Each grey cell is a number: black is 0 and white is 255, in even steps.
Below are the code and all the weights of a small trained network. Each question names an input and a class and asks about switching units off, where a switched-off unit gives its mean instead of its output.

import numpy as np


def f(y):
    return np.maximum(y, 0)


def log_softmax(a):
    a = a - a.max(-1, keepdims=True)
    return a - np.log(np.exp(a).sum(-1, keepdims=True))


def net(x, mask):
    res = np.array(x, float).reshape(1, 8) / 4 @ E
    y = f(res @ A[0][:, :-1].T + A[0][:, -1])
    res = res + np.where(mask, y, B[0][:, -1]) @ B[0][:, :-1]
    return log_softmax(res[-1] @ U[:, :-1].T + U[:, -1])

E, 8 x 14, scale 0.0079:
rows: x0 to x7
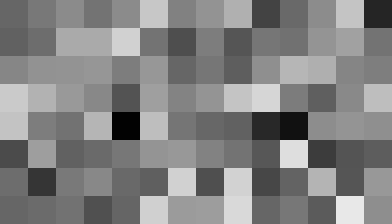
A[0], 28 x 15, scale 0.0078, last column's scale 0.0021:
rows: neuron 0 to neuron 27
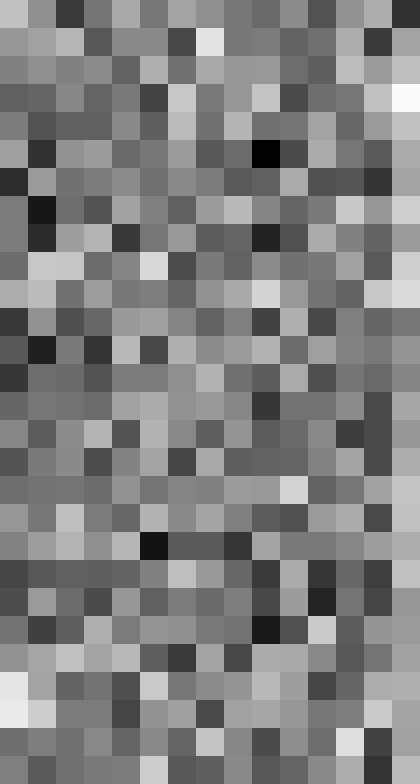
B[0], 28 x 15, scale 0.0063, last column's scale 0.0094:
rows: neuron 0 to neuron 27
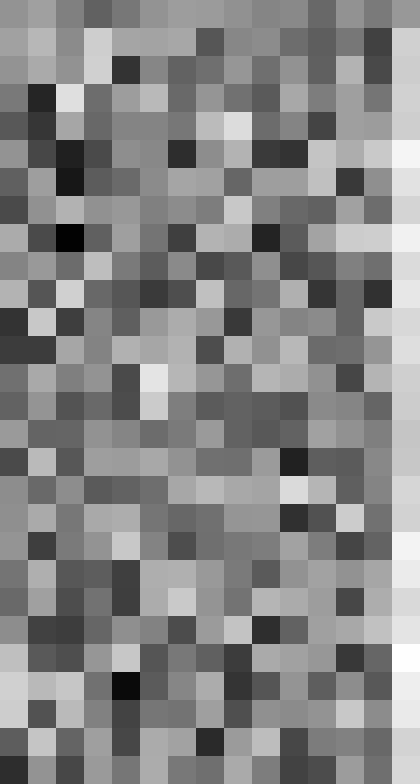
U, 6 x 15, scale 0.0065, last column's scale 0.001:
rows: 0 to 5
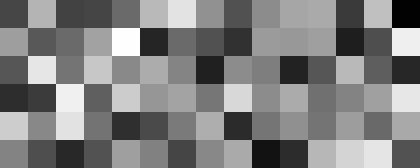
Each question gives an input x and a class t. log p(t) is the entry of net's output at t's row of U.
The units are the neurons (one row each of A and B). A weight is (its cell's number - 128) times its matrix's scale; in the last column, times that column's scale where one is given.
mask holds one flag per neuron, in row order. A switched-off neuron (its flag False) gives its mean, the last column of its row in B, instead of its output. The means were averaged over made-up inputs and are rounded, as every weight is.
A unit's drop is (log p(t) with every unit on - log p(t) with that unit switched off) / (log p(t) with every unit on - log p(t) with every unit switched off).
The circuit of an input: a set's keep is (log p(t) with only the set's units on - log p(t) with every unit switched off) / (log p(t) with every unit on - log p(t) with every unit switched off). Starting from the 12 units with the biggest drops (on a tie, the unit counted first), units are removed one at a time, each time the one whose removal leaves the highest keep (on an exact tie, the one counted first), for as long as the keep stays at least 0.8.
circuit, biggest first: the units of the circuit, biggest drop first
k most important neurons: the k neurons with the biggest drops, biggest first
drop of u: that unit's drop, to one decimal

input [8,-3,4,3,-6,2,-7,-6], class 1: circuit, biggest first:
(neuron 23)
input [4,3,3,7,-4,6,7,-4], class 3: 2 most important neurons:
(neuron 24; neuron 14)
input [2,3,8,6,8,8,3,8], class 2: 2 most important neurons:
(neuron 26; neuron 2)
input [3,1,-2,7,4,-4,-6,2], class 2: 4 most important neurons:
(neuron 1; neuron 18; neuron 9; neuron 26)
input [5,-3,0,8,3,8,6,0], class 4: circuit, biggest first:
(neuron 24; neuron 25)
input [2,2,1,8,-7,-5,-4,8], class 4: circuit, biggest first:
(neuron 10; neuron 24)
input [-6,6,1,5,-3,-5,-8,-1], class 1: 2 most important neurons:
(neuron 23; neuron 19)
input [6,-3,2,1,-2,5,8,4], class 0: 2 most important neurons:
(neuron 11; neuron 13)
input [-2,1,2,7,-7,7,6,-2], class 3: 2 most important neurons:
(neuron 3; neuron 10)
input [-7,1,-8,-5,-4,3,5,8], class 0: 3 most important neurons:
(neuron 20; neuron 11; neuron 21)
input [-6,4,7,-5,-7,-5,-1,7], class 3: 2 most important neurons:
(neuron 12; neuron 7)
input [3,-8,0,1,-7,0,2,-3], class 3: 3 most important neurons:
(neuron 12; neuron 4; neuron 3)
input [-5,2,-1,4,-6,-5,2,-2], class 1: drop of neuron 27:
0.1
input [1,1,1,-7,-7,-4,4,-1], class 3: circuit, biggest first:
(neuron 12)
